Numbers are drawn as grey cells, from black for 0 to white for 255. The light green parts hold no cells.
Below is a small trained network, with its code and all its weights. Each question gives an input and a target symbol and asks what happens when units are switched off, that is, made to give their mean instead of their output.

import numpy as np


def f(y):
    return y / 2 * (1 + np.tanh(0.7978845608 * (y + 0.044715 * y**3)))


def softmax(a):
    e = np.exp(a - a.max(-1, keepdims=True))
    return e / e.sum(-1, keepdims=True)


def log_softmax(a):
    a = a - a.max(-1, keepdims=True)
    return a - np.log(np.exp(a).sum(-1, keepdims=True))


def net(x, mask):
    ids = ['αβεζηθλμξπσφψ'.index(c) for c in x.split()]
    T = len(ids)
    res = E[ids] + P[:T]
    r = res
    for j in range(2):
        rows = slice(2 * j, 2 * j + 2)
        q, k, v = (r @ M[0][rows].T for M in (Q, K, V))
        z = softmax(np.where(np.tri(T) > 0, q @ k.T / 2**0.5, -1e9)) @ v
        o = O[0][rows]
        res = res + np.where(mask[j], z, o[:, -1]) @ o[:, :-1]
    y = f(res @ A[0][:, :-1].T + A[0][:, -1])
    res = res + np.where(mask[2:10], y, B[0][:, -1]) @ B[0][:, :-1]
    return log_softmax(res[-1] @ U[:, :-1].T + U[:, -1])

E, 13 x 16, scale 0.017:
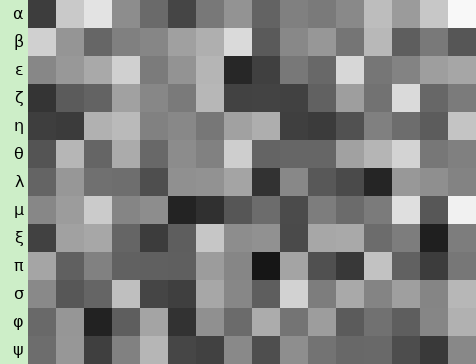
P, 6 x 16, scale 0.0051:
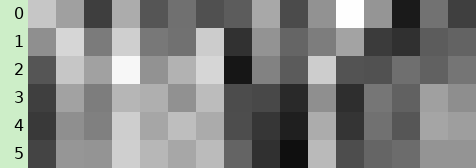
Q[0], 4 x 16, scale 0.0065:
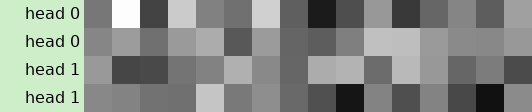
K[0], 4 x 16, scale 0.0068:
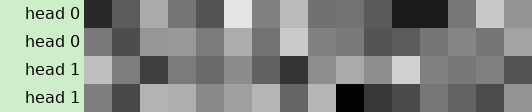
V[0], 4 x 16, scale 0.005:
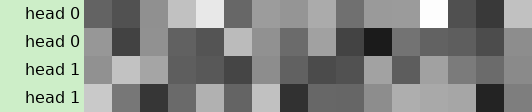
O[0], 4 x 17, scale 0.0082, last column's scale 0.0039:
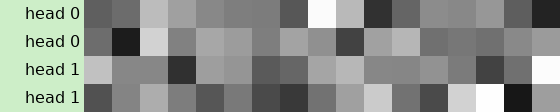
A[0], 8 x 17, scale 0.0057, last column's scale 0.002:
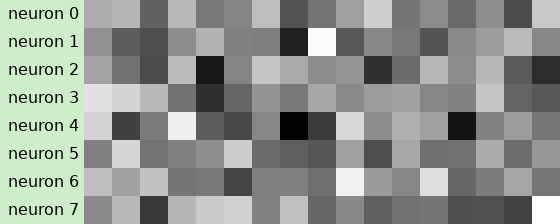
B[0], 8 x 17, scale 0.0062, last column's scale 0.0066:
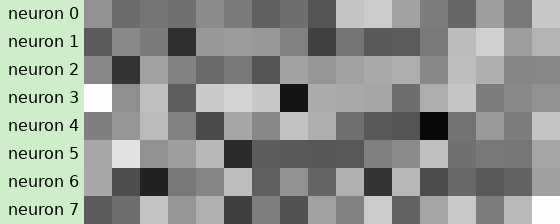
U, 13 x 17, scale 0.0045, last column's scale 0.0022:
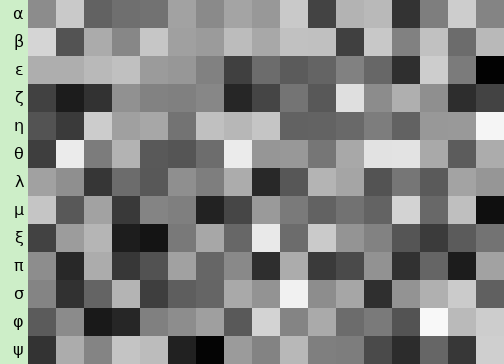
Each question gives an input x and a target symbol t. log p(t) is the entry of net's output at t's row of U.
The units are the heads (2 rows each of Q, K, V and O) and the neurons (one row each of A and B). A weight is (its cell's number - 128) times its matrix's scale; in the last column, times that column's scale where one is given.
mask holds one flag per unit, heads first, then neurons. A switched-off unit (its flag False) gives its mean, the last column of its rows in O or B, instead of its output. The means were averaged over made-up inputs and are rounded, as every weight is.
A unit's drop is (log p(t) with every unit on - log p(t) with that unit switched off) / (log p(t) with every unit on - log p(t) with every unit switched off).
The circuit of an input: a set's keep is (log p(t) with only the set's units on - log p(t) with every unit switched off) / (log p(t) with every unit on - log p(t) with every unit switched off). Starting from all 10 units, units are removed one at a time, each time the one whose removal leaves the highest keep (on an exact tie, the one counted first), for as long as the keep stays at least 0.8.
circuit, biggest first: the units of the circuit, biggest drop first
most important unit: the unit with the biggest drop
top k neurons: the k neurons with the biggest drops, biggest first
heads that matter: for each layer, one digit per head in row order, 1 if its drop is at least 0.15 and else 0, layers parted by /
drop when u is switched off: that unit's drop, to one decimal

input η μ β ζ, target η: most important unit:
head 0
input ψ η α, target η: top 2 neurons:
neuron 0; neuron 5
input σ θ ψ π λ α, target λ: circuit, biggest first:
head 0; head 1
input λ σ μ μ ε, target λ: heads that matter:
10
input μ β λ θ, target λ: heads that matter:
10
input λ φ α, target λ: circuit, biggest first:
head 0; neuron 6
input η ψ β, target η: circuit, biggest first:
head 0; head 1
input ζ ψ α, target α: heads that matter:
01
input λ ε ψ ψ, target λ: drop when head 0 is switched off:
1.5
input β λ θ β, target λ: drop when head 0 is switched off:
1.4
